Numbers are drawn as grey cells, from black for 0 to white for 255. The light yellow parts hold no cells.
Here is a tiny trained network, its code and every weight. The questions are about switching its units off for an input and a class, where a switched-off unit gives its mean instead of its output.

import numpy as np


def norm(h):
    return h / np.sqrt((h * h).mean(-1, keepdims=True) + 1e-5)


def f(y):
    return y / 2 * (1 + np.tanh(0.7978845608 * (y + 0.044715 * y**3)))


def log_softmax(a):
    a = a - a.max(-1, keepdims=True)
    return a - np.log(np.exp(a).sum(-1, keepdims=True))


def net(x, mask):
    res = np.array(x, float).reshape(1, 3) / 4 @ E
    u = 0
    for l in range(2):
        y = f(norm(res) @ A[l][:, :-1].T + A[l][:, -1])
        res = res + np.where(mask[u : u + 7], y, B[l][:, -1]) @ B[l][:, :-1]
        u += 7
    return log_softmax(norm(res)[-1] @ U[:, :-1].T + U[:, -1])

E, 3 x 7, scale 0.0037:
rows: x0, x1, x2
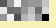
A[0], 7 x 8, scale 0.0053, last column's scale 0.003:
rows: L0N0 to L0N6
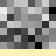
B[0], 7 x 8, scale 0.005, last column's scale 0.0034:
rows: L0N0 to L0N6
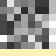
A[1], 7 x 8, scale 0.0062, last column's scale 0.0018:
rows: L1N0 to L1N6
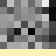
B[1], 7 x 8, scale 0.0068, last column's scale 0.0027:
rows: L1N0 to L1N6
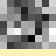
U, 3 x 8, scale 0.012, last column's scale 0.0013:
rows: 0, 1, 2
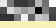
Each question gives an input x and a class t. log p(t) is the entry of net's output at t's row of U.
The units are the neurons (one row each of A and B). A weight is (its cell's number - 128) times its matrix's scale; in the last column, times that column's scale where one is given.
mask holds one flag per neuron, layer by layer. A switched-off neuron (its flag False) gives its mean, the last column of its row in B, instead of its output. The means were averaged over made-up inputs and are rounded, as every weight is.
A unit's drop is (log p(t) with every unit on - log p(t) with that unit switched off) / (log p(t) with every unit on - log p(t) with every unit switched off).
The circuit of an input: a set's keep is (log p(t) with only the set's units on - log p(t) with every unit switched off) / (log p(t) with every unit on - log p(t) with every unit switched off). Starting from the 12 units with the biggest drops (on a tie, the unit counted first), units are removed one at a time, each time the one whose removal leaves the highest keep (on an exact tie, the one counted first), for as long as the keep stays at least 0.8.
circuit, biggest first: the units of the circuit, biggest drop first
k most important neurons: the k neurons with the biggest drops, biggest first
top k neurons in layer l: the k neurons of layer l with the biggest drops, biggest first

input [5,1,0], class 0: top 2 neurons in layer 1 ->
[L1N0; L1N4]
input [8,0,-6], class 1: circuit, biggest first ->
[L0N0]
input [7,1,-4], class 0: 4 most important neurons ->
[L1N0; L0N1; L0N2; L1N4]
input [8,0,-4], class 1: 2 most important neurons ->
[L0N0; L1N5]
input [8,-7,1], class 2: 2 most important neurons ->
[L0N3; L1N4]
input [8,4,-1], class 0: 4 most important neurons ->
[L1N0; L0N5; L0N2; L1N4]
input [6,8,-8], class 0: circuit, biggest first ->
[L1N0; L0N2; L1N2]
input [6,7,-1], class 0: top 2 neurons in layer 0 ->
[L0N2; L0N5]
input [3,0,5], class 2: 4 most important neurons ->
[L0N3; L0N5; L1N4; L0N2]
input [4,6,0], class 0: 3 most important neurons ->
[L0N2; L0N5; L1N0]
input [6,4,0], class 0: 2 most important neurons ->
[L1N0; L0N2]
